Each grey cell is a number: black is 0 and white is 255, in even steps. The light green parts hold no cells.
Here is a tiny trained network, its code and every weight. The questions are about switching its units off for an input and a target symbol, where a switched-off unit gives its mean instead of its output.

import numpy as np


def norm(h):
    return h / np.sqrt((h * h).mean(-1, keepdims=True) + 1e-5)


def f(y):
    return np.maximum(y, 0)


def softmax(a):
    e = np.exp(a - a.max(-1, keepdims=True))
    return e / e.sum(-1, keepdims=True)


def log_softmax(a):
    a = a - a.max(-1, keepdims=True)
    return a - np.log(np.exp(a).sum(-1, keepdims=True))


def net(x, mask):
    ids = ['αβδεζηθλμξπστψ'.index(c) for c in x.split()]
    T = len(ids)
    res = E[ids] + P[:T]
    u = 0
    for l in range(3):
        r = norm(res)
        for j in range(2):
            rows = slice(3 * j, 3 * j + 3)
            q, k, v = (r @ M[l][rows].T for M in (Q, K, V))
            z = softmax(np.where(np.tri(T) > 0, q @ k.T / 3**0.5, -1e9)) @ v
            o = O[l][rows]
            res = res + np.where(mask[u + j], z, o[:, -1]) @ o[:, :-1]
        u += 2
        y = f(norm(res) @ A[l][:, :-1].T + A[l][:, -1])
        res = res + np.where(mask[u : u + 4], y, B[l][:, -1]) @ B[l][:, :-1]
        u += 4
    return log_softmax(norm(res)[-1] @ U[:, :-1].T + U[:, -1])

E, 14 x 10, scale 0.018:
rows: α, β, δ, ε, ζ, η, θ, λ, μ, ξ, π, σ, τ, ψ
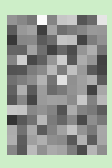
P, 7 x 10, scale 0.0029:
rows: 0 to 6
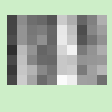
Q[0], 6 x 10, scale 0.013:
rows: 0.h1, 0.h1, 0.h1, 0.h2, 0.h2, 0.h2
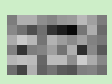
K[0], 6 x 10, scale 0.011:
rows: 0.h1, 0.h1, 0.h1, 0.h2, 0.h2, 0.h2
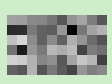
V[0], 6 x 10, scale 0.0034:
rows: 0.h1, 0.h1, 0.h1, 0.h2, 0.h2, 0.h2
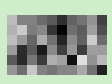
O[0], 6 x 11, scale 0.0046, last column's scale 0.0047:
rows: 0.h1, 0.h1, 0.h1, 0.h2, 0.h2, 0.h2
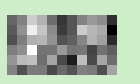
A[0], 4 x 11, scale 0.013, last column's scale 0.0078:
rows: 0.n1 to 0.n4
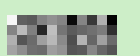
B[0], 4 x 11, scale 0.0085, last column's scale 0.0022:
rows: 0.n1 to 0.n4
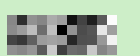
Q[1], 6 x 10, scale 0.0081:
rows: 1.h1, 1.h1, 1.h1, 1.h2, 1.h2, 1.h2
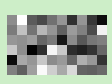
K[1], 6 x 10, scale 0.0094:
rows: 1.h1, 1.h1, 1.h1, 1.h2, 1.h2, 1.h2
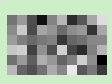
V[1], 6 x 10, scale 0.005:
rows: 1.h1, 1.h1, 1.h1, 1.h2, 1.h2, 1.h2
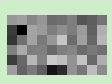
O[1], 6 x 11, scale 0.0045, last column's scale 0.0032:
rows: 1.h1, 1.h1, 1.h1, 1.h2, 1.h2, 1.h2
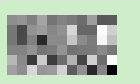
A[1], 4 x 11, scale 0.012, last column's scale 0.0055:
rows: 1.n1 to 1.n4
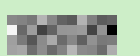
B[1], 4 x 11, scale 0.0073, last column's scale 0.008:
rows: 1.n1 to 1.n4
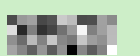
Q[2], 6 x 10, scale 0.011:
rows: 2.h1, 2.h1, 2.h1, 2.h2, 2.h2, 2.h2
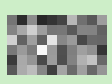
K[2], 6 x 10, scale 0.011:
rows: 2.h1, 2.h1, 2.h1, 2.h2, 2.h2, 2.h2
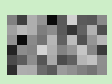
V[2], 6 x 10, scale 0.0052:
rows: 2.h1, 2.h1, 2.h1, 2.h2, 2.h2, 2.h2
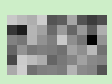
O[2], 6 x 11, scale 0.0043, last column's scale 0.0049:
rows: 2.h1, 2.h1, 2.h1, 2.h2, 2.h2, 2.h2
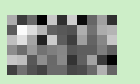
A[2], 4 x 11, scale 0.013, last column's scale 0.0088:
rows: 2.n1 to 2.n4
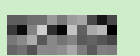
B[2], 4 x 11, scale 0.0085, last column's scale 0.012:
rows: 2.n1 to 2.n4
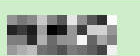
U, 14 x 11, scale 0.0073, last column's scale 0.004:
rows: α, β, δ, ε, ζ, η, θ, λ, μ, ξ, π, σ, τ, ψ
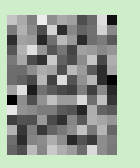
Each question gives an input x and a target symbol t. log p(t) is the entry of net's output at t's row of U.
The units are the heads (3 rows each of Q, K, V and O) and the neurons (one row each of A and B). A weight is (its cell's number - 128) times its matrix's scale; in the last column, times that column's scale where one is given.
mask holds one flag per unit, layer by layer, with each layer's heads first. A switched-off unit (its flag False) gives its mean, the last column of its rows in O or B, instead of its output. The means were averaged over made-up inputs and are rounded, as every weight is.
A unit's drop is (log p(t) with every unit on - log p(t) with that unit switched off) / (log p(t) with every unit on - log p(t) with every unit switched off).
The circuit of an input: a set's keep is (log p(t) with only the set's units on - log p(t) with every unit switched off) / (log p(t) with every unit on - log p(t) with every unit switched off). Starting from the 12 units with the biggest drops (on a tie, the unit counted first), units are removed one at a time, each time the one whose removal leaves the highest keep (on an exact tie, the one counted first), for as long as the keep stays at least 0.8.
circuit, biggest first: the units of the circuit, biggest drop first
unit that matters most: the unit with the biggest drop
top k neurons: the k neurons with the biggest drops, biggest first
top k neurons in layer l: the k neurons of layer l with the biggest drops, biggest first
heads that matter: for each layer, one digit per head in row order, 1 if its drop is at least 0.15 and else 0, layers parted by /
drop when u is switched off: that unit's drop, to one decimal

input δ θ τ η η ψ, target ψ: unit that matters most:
2.n1
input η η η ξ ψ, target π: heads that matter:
10 / 00 / 10
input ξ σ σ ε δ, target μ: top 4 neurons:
2.n3; 2.n4; 2.n1; 1.n4
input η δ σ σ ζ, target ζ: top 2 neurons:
0.n2; 0.n4
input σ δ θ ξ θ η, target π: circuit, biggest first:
0.h1; 2.n2
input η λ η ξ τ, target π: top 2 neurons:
2.n2; 1.n4
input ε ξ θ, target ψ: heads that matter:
10 / 01 / 10
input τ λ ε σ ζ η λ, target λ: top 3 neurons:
2.n1; 1.n4; 0.n4
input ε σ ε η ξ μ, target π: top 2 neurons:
1.n4; 2.n2
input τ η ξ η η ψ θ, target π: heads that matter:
10 / 00 / 10
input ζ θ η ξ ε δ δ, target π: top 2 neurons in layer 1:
1.n4; 1.n3
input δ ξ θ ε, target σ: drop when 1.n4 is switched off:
0.2
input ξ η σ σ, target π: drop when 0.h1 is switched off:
1.1
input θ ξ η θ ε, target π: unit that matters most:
0.h1
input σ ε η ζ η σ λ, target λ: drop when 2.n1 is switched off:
0.4
